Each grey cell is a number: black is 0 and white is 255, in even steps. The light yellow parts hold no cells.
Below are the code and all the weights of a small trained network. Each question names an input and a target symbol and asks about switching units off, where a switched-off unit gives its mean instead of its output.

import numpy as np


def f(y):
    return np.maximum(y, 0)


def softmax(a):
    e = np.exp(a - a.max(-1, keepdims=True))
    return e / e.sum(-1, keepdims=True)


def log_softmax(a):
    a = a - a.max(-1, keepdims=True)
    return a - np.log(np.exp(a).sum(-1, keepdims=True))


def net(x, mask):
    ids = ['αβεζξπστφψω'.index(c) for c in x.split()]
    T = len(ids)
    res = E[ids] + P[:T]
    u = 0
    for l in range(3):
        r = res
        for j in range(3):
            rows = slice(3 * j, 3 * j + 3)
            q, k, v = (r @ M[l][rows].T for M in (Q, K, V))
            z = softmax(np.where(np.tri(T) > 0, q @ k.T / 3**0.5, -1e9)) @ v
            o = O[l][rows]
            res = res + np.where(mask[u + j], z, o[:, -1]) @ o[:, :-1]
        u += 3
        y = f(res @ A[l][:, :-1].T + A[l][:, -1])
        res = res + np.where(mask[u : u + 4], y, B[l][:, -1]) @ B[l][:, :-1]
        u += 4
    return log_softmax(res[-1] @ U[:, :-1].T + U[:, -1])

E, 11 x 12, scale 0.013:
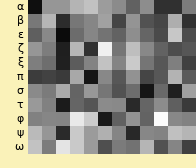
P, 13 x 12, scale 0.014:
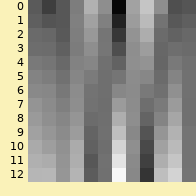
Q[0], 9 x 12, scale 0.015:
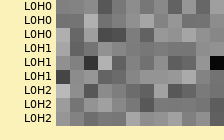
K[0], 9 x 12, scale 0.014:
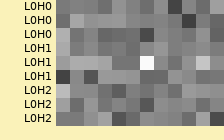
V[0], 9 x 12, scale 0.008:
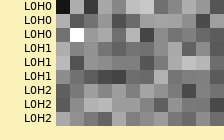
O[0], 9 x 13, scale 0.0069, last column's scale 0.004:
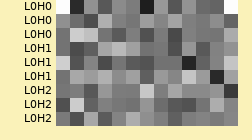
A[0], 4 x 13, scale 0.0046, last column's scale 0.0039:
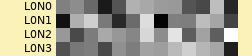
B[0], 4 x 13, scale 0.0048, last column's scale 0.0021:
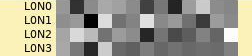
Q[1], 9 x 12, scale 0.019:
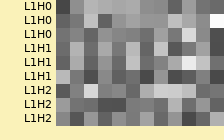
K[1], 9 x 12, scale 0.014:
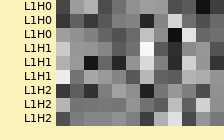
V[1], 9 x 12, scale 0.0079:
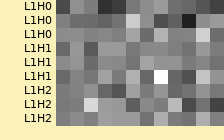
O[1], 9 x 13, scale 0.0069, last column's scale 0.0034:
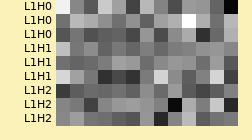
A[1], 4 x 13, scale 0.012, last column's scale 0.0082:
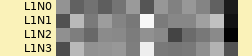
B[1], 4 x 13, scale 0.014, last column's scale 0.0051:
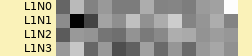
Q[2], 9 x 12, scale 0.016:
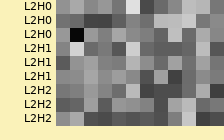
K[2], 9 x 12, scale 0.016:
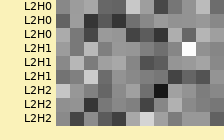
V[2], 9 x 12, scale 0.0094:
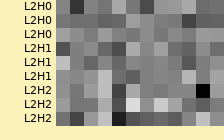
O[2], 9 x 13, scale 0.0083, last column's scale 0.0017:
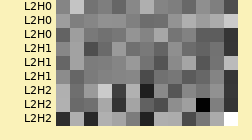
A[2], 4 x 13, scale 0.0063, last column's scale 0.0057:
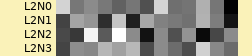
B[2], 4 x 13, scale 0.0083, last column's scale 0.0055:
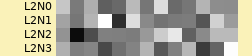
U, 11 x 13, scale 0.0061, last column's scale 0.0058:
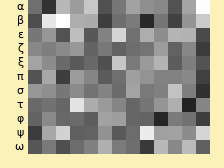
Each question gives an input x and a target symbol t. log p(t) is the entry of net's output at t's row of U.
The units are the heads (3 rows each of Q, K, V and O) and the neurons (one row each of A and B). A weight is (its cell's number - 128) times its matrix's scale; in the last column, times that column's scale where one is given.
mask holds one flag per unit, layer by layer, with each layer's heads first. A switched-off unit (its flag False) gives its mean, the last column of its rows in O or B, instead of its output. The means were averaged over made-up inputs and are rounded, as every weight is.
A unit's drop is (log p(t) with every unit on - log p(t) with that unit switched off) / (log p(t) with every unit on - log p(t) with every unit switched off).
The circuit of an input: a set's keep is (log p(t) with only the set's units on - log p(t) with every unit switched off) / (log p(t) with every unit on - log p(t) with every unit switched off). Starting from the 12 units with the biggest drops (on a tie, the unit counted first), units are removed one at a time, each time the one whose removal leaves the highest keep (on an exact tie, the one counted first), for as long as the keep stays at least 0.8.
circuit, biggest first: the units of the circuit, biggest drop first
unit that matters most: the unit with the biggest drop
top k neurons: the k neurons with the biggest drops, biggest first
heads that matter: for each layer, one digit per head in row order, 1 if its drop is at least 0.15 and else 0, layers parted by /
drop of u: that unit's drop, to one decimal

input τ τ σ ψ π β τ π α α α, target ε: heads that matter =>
011 / 001 / 000
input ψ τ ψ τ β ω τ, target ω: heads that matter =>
000 / 001 / 000
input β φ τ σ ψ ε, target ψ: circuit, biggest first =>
[L1H0]
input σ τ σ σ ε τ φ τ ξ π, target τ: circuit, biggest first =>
[L0H1 L1H1]
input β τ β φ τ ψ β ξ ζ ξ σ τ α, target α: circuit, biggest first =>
[L0H0 L2N2 L2H0]
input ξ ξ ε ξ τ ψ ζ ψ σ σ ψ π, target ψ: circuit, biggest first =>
[L1H0 L1H2]
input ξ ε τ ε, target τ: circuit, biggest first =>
[L1H1 L1H0]
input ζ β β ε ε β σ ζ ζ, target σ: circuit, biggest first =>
[L1H1 L2N0 L2H2]
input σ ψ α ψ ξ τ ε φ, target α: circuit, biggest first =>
[L1H0 L2N2]
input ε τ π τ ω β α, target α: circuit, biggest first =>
[L0H0 L2N2]
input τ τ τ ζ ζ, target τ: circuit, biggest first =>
[L1H1 L0H1]
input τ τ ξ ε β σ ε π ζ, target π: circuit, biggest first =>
[L1H1 L2H2 L1H0]
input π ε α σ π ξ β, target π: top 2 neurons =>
[L0N2 L2N3]
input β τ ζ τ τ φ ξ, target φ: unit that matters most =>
L1H0
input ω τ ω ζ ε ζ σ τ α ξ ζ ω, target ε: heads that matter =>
101 / 001 / 000
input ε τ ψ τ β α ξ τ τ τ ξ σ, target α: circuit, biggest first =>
[L2N2 L2H0]
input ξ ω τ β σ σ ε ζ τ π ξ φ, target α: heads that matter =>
101 / 101 / 000
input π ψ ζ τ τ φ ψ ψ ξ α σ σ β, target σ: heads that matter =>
000 / 010 / 000
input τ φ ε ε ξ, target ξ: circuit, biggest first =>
[L0H1 L2H2 L1H1]
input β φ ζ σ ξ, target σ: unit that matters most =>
L0H1
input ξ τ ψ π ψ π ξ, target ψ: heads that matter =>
000 / 100 / 000
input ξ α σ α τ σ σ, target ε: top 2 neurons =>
[L1N3 L1N1]
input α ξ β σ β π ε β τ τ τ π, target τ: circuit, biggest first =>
[L1H1 L1H0 L0H1]
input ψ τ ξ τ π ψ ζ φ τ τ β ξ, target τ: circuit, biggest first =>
[L1H1 L0H1]
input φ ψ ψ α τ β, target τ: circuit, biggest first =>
[L0H1 L1H1]
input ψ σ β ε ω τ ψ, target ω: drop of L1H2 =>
0.9
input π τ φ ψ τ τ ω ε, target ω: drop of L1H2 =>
0.8
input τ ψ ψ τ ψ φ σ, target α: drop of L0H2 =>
0.0
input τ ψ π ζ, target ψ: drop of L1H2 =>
0.1
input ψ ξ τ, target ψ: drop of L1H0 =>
0.7
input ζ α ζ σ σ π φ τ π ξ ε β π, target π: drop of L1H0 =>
0.2
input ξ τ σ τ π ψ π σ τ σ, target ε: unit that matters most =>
L0H0
